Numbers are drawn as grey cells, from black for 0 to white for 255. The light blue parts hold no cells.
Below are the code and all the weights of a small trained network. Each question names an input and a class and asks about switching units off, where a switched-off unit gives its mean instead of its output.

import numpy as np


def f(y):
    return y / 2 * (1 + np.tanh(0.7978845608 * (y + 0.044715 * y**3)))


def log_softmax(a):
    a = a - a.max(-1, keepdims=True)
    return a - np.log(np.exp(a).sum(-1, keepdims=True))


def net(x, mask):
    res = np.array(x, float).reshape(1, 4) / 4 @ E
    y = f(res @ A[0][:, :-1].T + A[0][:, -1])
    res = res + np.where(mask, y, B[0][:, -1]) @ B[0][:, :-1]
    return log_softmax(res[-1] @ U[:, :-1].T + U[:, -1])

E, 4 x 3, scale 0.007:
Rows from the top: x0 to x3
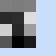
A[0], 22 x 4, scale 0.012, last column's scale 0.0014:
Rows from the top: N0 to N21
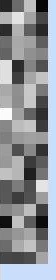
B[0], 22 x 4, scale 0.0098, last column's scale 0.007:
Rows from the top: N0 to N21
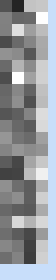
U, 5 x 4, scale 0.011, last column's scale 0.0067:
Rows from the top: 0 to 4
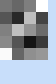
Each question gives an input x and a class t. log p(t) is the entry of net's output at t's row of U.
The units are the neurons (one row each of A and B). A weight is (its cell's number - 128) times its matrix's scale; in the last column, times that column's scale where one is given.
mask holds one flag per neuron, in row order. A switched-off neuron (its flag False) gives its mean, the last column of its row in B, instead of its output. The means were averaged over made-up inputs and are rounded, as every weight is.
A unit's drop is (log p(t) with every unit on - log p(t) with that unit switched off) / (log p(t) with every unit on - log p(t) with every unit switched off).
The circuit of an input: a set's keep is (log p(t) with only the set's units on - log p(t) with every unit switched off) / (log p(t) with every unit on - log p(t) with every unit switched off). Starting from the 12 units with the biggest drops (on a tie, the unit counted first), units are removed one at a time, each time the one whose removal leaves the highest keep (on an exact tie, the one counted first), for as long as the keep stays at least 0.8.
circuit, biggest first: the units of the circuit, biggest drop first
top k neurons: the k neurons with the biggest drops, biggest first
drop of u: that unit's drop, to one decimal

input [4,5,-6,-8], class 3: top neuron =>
(N20)
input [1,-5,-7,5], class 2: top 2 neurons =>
(N18; N2)
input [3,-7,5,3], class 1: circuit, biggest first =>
(N14; N9)
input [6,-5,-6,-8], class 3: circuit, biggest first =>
(N1; N10)
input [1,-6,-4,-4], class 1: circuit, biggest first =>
(N14; N13)
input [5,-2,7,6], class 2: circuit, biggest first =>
(N6; N5)
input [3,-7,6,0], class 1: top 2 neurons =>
(N14; N9)
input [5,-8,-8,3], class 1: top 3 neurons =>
(N14; N13; N6)
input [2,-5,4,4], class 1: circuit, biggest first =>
(N14; N20)
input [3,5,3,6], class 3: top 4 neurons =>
(N21; N16; N14; N18)
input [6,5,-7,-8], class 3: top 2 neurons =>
(N20; N10)
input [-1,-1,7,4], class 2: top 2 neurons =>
(N6; N5)
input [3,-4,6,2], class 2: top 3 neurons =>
(N6; N5; N0)
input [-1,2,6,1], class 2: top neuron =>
(N6)
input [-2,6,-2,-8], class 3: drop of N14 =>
0.1
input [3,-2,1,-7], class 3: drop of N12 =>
0.0
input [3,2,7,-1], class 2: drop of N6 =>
0.3
